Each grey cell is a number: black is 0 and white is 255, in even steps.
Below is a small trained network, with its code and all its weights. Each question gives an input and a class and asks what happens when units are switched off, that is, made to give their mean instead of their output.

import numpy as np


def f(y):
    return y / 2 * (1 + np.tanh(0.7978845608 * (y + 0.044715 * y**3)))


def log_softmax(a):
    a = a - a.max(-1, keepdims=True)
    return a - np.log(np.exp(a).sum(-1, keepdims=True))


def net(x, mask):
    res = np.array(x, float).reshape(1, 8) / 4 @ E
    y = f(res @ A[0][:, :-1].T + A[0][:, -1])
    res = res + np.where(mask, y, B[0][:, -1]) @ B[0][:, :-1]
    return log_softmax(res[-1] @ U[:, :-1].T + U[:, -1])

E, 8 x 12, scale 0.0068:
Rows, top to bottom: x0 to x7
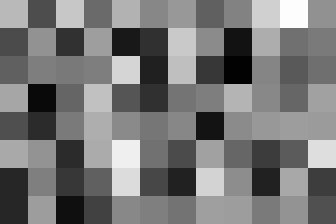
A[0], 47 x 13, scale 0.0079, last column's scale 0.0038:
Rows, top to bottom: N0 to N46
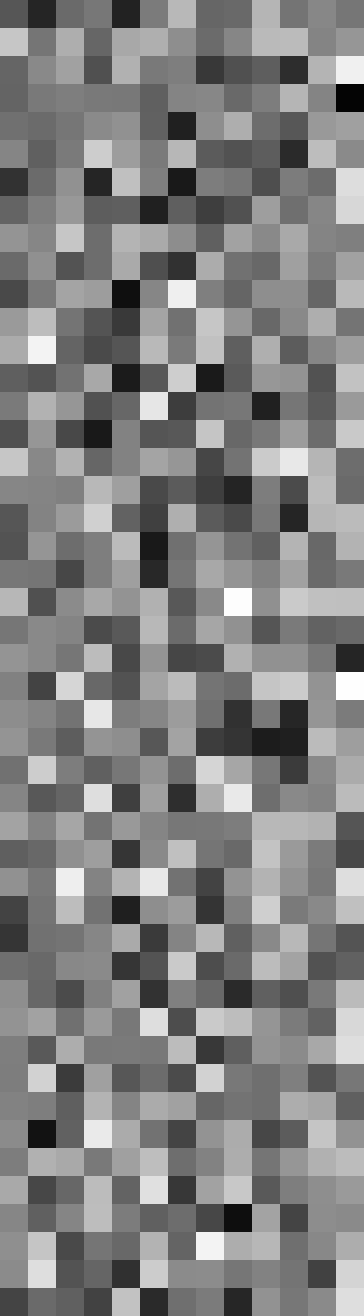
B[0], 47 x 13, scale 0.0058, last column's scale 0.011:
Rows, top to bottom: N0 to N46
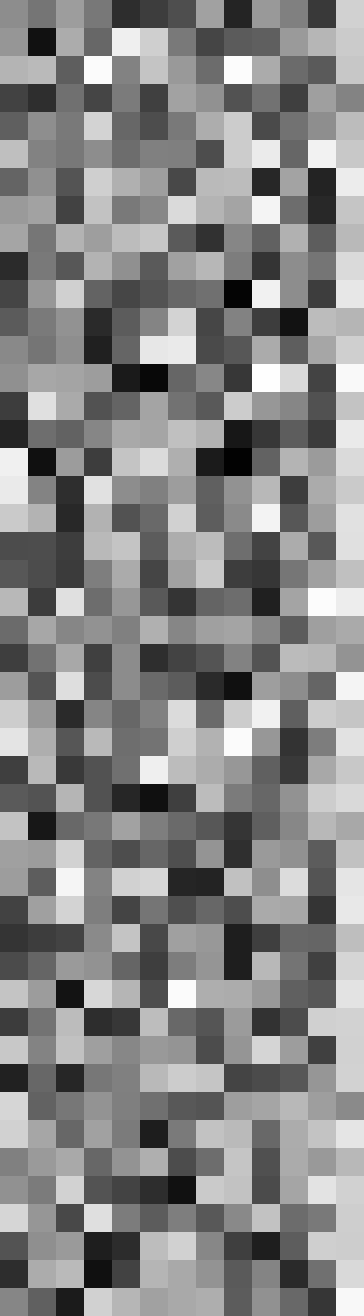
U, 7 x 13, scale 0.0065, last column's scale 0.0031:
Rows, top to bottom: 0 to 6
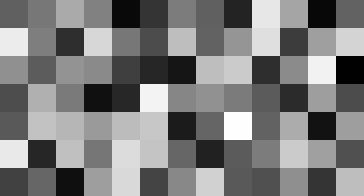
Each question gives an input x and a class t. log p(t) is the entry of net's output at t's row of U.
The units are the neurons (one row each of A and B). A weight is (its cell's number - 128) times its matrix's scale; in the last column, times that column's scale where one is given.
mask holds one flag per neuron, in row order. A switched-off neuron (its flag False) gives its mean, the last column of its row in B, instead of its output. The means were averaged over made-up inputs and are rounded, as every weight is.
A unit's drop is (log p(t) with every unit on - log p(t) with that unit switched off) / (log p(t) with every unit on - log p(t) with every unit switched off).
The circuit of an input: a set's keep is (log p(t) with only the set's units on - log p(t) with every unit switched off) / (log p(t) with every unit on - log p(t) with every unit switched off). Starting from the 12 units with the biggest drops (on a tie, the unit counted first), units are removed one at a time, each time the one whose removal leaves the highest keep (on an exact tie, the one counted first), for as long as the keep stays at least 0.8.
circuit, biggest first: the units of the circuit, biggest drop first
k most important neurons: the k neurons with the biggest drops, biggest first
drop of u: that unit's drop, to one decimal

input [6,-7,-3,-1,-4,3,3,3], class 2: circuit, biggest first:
(N42)
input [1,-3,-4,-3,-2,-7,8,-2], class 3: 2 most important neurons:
(N36 N44)
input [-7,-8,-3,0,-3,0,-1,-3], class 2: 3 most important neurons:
(N42 N28 N21)
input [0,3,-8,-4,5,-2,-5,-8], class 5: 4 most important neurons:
(N16 N31 N1 N21)
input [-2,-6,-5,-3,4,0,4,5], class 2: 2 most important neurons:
(N42 N28)
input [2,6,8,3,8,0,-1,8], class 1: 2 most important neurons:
(N35 N17)
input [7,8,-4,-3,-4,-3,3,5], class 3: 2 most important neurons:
(N44 N45)
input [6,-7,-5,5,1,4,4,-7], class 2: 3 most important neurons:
(N42 N28 N40)
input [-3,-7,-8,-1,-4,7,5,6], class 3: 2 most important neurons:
(N27 N44)
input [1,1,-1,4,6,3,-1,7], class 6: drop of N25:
0.2
